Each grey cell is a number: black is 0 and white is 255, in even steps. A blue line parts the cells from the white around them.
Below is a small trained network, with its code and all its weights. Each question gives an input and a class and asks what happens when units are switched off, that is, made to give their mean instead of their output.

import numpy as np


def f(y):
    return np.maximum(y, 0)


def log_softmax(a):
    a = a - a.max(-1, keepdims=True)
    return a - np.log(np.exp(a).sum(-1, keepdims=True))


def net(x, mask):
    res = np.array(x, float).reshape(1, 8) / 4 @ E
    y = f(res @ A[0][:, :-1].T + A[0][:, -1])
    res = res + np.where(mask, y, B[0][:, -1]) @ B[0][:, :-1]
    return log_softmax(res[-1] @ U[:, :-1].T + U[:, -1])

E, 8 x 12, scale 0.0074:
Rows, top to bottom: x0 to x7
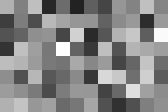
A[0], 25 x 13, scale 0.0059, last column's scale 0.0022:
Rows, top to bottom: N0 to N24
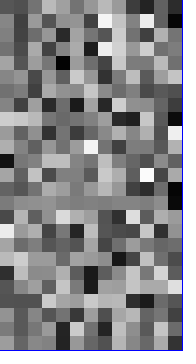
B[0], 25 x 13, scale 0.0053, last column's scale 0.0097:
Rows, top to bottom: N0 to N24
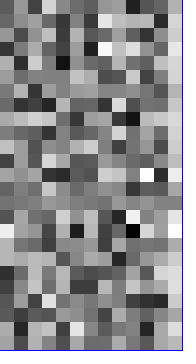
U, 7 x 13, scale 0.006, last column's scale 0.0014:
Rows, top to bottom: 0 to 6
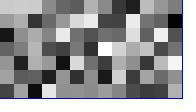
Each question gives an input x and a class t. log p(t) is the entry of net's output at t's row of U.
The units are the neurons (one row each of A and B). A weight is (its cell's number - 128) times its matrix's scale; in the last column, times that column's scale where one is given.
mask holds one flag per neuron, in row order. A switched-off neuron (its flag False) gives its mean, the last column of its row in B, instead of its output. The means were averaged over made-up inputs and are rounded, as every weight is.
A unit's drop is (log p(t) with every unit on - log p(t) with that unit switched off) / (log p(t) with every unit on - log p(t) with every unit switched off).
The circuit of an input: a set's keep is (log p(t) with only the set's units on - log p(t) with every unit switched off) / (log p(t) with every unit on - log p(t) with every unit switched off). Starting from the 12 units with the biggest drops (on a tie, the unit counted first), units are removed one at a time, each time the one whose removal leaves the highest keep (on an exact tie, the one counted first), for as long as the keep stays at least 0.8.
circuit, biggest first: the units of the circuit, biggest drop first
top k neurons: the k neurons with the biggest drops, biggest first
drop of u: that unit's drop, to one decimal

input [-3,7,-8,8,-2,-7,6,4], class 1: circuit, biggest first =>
(N15 N10)
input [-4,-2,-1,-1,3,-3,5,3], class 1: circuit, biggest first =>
(N12 N15 N10)
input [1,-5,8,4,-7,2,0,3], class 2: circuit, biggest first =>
(N19)
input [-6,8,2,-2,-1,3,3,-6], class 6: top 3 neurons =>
(N21 N11 N0)
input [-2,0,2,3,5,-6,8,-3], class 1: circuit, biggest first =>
(N5 N15)
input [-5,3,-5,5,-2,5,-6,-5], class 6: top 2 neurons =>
(N21 N0)
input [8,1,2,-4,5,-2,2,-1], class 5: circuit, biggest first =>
(N16 N7)
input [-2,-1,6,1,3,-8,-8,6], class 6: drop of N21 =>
0.2
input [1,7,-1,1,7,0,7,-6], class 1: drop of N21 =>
-0.1
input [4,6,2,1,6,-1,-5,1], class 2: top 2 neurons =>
(N16 N12)
